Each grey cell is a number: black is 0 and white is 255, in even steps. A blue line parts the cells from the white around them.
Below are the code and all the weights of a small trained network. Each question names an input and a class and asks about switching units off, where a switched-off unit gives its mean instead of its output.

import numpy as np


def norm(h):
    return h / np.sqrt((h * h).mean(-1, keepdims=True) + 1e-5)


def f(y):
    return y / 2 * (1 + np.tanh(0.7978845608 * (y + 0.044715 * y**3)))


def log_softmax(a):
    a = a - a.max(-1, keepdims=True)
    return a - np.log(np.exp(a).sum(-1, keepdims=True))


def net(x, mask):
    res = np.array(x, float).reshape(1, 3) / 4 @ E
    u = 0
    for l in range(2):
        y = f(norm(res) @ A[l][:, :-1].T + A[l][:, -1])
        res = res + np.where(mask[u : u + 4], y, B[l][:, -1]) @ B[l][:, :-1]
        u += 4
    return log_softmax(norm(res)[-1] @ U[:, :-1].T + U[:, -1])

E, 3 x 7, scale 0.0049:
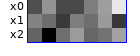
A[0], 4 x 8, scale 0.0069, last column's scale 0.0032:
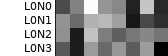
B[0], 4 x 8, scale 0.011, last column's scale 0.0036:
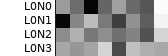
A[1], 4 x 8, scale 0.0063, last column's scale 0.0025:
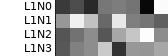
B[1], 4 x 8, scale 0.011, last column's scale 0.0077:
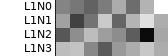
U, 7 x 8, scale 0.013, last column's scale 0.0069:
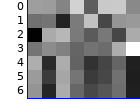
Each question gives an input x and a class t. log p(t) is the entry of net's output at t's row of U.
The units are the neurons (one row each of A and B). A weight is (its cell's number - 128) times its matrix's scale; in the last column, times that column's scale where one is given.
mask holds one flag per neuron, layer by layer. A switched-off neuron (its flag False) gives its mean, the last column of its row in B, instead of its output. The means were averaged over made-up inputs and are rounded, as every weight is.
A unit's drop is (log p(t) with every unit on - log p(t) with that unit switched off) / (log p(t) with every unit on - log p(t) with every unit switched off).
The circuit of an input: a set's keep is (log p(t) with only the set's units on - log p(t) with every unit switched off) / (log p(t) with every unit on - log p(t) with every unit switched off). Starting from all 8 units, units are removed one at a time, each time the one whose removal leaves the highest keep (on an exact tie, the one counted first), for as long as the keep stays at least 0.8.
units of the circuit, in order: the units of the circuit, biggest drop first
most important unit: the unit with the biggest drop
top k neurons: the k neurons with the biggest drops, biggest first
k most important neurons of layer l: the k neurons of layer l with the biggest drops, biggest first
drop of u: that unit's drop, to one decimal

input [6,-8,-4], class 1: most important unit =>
L0N0
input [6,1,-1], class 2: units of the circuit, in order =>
L0N0, L1N2
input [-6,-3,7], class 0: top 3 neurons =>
L0N3, L1N3, L1N2
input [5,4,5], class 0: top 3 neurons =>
L0N3, L1N3, L0N0
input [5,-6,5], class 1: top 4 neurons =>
L0N0, L0N1, L1N1, L1N2
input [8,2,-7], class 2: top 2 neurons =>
L1N2, L0N0
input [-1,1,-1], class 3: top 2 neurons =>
L0N0, L1N1
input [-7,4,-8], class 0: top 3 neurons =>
L0N0, L1N1, L1N2
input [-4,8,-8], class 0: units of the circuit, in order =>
L0N0, L1N1
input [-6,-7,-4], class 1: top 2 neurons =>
L0N0, L1N0
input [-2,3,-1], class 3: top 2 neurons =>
L0N0, L1N2
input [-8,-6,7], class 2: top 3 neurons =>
L0N1, L1N1, L0N2
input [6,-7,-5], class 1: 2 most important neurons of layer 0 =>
L0N1, L0N0
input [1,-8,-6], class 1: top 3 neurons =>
L0N0, L0N3, L1N3
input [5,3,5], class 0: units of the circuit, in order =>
L0N3
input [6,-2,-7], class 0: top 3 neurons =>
L1N1, L0N1, L0N0
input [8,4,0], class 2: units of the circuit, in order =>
L0N0, L1N2
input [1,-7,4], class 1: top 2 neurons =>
L0N0, L1N1
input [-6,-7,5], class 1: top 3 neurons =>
L0N0, L1N0, L1N1
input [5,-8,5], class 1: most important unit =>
L0N0
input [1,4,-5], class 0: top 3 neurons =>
L0N0, L1N1, L0N1
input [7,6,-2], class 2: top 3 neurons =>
L0N0, L1N2, L0N2
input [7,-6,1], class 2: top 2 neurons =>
L1N2, L1N0
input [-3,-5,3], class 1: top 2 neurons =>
L0N0, L1N0
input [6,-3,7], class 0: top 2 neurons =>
L0N3, L1N3
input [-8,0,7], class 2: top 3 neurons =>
L0N1, L1N1, L0N2
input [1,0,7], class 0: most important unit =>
L0N3
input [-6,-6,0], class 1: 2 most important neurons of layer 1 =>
L1N0, L1N2
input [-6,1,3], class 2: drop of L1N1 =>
0.1
